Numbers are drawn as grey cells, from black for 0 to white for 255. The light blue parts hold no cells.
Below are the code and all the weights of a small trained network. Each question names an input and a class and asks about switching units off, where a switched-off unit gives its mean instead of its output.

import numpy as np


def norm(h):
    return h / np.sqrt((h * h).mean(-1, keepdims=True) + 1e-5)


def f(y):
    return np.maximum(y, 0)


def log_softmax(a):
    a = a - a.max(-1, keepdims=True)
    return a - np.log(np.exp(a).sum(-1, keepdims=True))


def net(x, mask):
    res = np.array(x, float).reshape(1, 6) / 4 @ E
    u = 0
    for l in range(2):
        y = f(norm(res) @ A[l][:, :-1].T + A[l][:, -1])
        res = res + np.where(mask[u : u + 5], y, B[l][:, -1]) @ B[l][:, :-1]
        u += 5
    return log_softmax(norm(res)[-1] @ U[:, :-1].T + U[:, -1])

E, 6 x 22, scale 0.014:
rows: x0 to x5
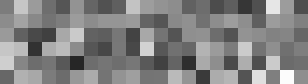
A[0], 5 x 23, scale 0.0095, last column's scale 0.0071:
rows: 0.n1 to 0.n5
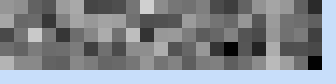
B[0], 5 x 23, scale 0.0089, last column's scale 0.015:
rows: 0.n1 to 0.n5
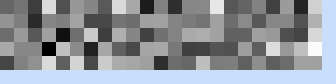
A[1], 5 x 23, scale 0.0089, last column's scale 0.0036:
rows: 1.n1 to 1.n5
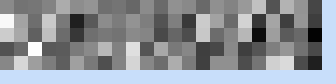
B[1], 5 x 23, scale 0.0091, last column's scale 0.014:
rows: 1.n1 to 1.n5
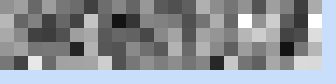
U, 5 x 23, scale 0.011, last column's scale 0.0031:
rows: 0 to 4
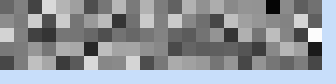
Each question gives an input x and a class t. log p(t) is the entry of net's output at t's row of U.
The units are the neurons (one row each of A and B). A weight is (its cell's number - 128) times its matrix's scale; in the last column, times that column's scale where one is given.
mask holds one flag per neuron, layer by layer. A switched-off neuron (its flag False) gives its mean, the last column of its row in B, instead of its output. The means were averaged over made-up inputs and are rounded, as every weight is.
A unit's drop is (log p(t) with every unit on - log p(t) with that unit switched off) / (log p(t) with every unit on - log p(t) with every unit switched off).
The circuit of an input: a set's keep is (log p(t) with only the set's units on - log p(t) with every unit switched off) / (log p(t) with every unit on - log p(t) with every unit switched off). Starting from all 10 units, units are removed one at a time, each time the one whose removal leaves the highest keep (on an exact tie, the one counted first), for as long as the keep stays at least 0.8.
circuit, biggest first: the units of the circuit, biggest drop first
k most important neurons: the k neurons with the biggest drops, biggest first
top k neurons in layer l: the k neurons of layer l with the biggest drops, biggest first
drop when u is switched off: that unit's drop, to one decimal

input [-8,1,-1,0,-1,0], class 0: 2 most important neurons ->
[1.n2; 0.n4]
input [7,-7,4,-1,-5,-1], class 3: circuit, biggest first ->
[1.n2; 1.n3]
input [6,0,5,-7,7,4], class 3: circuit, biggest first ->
[1.n2; 1.n5]
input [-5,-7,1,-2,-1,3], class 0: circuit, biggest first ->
[1.n2; 0.n4]
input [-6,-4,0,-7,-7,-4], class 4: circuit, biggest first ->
[0.n4]
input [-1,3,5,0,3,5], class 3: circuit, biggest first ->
[1.n2; 1.n3; 1.n5]
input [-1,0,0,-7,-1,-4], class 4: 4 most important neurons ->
[0.n3; 1.n2; 1.n3; 1.n1]
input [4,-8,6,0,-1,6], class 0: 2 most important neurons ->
[0.n1; 0.n4]
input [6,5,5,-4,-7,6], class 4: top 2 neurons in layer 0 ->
[0.n4; 0.n3]
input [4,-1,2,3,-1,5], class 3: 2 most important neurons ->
[1.n5; 0.n3]
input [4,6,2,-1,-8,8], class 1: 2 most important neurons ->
[1.n5; 0.n1]
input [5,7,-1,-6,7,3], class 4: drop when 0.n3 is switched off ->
0.2
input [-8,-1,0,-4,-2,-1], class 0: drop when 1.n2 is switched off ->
0.1
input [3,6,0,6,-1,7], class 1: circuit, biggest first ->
[1.n5]
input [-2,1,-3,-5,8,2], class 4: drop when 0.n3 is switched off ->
0.7
